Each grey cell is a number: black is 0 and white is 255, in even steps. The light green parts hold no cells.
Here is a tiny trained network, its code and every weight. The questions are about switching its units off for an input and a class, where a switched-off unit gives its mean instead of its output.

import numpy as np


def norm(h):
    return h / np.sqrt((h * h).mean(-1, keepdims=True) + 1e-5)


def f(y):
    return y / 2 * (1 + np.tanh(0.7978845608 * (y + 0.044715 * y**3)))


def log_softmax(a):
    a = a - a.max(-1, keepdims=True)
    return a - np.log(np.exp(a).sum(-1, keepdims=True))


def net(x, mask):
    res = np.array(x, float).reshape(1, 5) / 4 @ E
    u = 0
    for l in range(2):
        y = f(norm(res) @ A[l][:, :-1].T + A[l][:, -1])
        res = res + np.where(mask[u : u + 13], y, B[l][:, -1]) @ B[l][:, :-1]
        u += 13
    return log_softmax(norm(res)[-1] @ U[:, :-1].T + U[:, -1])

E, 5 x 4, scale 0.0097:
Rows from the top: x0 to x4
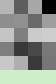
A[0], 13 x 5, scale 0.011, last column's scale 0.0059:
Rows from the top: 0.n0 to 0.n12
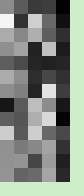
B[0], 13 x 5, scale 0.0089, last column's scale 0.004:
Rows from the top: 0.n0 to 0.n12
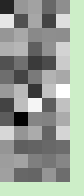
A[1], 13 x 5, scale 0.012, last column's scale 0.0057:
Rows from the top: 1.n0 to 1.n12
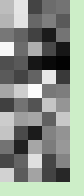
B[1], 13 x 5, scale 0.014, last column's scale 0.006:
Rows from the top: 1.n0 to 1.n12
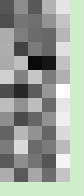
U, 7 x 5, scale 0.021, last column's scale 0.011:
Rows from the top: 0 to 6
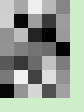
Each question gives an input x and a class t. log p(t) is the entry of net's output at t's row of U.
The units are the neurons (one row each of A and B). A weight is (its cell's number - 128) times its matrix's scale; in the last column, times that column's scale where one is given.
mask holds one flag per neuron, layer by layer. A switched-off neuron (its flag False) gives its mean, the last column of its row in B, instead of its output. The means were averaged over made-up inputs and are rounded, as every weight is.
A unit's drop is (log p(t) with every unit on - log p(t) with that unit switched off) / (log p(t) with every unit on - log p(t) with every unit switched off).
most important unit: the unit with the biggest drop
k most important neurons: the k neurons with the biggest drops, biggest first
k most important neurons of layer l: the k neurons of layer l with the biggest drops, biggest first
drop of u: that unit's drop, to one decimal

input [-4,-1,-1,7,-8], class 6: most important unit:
0.n7
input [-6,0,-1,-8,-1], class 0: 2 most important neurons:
1.n7, 0.n9
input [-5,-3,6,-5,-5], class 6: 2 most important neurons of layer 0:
0.n6, 0.n7
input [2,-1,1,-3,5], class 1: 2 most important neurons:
0.n6, 1.n3
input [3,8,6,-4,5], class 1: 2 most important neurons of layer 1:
1.n3, 1.n12
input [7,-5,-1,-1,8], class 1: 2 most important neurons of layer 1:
1.n12, 1.n3
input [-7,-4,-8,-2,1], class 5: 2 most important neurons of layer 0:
0.n8, 0.n1
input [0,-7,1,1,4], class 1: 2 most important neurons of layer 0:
0.n1, 0.n9
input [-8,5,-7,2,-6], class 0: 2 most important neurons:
1.n7, 1.n5
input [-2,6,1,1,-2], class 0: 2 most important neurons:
0.n8, 1.n5
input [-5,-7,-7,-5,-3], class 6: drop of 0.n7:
0.1
